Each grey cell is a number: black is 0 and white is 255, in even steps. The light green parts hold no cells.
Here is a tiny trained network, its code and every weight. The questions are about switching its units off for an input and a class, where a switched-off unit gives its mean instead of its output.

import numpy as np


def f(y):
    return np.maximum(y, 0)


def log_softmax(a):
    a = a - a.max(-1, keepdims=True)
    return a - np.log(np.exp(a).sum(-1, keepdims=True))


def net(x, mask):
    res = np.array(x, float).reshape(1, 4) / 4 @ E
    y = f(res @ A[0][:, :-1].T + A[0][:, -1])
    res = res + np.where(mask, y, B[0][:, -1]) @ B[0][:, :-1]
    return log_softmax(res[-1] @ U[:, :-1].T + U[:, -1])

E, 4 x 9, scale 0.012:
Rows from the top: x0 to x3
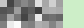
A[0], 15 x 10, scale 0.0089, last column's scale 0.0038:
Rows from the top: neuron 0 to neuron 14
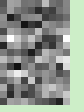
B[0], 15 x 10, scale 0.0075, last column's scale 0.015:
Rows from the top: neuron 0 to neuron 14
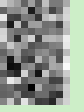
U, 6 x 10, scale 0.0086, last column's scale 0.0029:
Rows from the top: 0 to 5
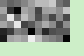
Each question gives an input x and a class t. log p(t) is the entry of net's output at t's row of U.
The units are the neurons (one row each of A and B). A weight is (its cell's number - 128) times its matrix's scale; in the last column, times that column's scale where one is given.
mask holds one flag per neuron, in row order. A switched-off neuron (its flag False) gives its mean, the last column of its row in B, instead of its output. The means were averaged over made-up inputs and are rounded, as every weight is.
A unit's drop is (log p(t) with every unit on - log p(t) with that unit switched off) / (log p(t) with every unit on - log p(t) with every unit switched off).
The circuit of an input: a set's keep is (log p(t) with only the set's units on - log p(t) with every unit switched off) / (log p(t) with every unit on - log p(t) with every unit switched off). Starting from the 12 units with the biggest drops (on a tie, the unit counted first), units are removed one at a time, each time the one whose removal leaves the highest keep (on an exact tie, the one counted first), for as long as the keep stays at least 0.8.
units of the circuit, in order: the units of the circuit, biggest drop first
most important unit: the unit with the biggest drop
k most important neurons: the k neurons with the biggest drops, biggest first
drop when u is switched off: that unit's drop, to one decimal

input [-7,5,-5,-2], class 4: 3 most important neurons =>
neuron 3; neuron 5; neuron 1
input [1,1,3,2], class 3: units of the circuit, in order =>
neuron 9
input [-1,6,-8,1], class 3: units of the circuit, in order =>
neuron 9; neuron 11
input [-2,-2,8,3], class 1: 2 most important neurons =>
neuron 5; neuron 11
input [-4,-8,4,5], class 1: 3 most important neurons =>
neuron 5; neuron 10; neuron 11
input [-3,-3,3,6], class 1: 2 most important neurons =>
neuron 5; neuron 10
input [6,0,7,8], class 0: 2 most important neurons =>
neuron 9; neuron 8
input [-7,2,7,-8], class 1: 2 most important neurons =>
neuron 2; neuron 9
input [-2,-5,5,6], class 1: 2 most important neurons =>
neuron 5; neuron 10
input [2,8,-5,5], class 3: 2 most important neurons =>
neuron 9; neuron 0
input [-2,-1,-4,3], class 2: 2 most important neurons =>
neuron 9; neuron 2
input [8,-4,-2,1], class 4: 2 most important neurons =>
neuron 5; neuron 12
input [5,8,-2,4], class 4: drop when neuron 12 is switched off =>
0.2
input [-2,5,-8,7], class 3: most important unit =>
neuron 14
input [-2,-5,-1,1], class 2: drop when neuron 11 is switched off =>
-0.1
